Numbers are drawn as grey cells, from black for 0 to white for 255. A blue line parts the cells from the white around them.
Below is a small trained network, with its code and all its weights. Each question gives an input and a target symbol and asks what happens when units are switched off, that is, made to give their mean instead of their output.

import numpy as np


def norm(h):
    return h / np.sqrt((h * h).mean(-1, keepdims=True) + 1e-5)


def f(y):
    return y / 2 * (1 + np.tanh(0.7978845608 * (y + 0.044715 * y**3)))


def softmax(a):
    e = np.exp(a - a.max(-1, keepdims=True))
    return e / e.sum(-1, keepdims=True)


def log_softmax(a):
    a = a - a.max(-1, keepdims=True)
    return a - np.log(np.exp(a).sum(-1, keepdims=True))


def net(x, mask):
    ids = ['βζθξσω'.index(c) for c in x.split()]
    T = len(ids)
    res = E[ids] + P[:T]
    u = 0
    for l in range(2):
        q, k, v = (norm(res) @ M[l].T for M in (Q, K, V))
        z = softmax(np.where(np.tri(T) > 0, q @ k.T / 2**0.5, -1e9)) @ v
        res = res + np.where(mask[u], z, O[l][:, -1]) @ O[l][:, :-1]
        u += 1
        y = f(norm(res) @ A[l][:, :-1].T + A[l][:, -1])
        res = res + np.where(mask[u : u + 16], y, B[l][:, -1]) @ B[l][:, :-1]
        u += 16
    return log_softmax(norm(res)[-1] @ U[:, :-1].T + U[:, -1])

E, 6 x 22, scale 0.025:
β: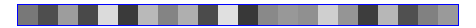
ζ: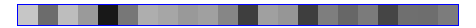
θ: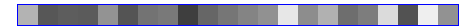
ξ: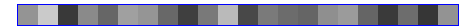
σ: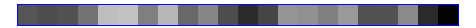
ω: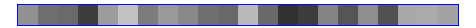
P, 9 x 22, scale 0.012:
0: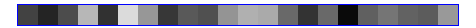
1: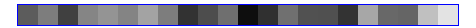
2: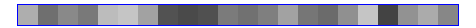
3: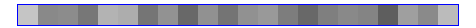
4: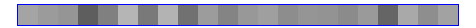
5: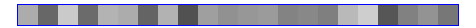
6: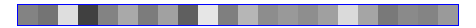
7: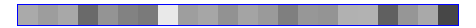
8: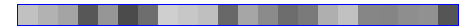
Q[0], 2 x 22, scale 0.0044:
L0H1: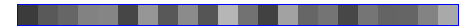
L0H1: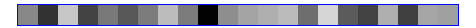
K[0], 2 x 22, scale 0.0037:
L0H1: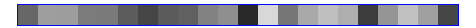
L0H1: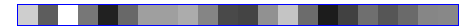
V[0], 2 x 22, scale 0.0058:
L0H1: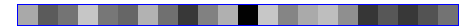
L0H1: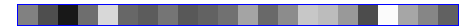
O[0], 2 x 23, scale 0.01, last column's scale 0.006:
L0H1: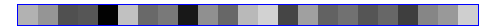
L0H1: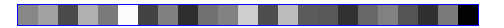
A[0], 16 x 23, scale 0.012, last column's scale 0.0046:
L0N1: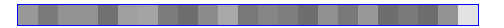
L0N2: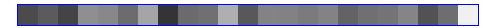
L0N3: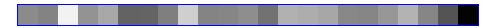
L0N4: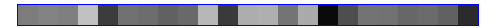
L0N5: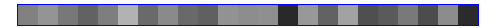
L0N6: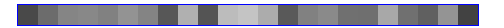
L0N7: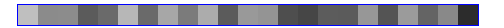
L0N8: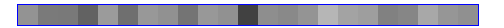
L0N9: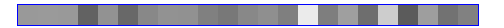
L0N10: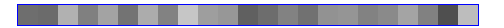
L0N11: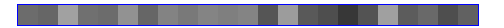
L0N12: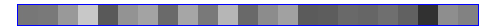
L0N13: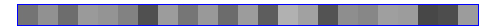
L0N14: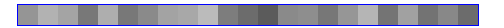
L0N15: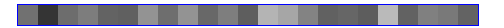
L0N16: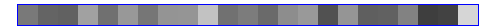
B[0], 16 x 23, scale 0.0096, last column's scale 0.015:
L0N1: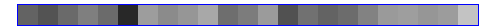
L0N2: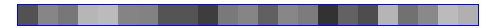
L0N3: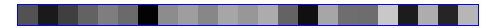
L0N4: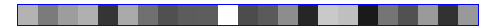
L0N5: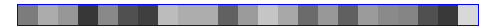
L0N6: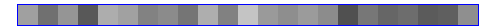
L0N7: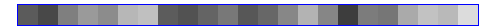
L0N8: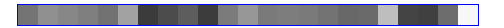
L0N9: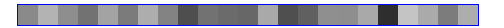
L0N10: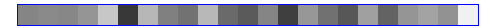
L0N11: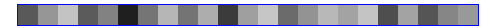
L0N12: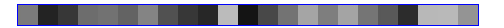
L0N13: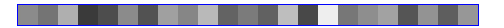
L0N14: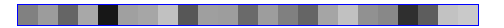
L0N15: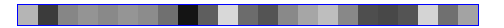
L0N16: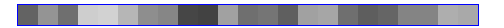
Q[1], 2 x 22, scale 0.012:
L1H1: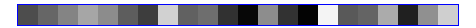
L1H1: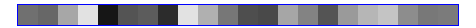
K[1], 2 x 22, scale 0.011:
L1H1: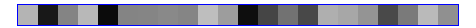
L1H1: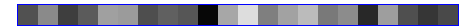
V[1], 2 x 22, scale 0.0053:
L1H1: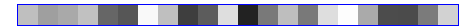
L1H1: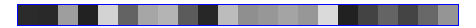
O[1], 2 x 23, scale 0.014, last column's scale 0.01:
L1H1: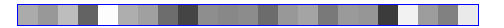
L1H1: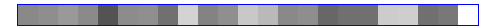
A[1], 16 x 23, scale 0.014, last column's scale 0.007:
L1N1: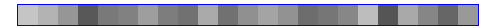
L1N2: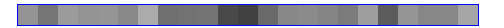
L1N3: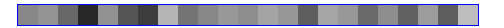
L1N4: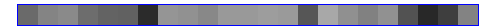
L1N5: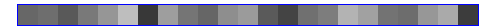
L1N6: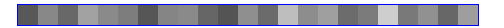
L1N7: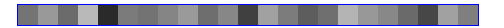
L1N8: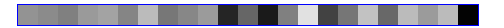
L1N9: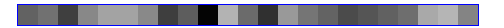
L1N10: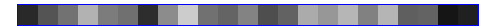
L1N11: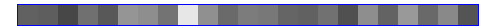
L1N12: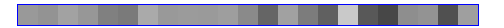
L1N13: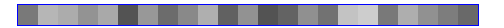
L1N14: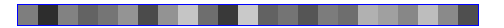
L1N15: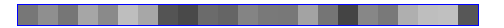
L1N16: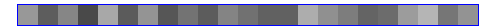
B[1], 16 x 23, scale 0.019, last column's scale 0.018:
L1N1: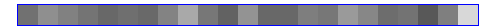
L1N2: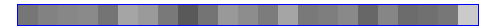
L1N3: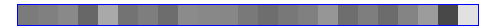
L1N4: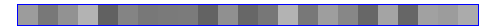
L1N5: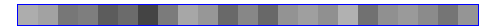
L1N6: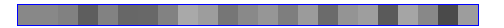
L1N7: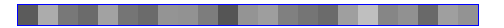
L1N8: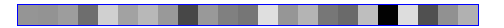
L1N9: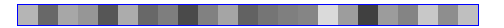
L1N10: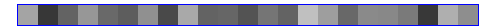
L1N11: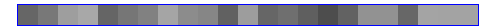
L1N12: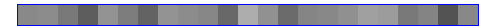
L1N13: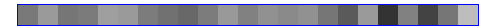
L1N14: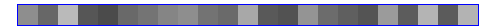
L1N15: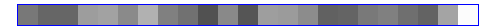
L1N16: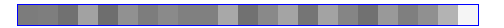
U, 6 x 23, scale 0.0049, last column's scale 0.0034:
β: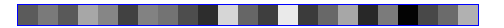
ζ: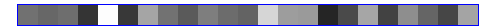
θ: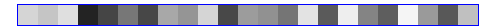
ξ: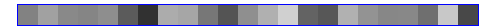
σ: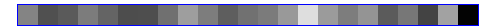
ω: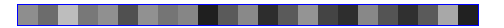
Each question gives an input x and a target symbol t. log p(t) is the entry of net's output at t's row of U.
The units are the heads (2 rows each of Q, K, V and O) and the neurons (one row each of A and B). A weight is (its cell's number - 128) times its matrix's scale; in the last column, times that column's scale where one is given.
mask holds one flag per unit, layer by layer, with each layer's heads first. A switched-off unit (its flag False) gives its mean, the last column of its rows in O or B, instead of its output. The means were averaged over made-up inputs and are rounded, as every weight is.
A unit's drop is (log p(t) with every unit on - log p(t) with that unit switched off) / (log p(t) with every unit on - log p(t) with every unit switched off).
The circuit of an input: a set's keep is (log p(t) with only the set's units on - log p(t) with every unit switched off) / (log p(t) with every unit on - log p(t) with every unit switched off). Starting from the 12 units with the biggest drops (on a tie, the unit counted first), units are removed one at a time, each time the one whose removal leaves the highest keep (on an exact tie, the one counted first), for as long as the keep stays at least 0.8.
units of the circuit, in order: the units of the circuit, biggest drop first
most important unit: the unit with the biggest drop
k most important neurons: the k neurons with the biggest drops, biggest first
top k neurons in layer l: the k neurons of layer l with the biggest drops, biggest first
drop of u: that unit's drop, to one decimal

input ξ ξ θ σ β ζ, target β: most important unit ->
L0H1
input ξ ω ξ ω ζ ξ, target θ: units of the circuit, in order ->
(L0N5, L1N15)
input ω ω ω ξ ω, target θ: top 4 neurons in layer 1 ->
(L1N15, L1N5, L1N14, L1N16)
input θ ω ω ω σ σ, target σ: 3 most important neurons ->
(L0N3, L1N10, L0N9)
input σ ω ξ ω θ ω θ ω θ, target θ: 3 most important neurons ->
(L0N3, L1N6, L1N15)
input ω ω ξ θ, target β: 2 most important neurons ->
(L0N5, L0N14)
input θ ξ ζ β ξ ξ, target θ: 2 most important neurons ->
(L0N5, L1N1)
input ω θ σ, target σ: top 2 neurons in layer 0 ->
(L0N13, L0N7)
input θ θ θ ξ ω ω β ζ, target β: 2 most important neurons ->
(L0N3, L0N12)
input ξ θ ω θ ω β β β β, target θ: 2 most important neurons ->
(L0N7, L1N15)
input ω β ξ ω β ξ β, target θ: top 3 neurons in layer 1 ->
(L1N15, L1N1, L1N13)
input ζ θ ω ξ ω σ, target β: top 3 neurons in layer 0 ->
(L0N3, L0N16, L0N5)
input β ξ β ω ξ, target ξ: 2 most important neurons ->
(L1N7, L0N5)
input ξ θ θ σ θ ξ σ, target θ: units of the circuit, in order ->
(L1N15)
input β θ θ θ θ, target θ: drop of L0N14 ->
0.1
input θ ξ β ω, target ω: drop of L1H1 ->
1.2
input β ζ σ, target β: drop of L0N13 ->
-0.1
